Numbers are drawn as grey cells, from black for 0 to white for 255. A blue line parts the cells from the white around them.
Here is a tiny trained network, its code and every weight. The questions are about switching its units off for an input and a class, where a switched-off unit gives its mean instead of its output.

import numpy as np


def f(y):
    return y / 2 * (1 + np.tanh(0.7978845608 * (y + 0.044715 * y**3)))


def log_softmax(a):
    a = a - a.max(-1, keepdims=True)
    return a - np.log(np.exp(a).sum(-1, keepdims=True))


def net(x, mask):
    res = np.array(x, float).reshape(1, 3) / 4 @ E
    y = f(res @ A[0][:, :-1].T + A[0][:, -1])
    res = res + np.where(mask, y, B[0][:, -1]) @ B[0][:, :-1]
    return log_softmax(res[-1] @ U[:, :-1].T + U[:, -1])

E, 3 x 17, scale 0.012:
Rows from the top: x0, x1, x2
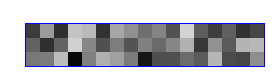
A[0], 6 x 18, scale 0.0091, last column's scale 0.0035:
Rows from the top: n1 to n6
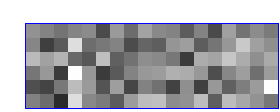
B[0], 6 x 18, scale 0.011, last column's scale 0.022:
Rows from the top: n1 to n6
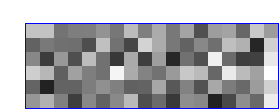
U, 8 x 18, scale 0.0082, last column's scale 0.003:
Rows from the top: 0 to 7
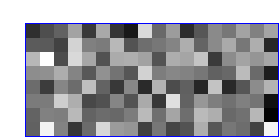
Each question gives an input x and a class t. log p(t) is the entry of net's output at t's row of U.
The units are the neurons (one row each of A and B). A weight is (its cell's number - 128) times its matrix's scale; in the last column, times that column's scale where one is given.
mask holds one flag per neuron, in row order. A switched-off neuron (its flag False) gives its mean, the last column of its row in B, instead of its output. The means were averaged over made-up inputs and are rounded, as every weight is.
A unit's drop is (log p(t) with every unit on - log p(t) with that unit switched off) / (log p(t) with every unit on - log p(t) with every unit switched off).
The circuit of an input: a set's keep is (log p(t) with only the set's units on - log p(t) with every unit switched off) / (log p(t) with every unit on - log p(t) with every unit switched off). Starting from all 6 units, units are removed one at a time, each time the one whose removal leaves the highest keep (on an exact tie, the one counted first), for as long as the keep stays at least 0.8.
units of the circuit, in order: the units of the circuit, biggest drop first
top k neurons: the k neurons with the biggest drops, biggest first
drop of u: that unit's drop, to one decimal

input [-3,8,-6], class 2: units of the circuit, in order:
n4
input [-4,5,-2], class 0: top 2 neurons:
n2, n4
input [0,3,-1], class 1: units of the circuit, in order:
n3, n6, n5, n4
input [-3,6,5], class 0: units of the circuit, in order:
n3, n6, n4
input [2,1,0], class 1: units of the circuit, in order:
n3, n6, n4
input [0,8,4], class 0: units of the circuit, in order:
n3, n2, n4
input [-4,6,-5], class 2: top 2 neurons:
n4, n3
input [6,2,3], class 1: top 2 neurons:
n3, n6
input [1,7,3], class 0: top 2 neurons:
n3, n2
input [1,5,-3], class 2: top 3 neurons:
n4, n3, n6
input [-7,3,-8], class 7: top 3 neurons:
n3, n6, n2
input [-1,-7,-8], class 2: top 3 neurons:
n4, n5, n2
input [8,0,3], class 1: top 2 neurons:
n3, n6
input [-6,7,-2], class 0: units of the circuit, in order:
n2
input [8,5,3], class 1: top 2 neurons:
n3, n5
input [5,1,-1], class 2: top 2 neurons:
n3, n4
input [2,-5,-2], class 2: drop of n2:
0.1
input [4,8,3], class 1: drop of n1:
-0.1
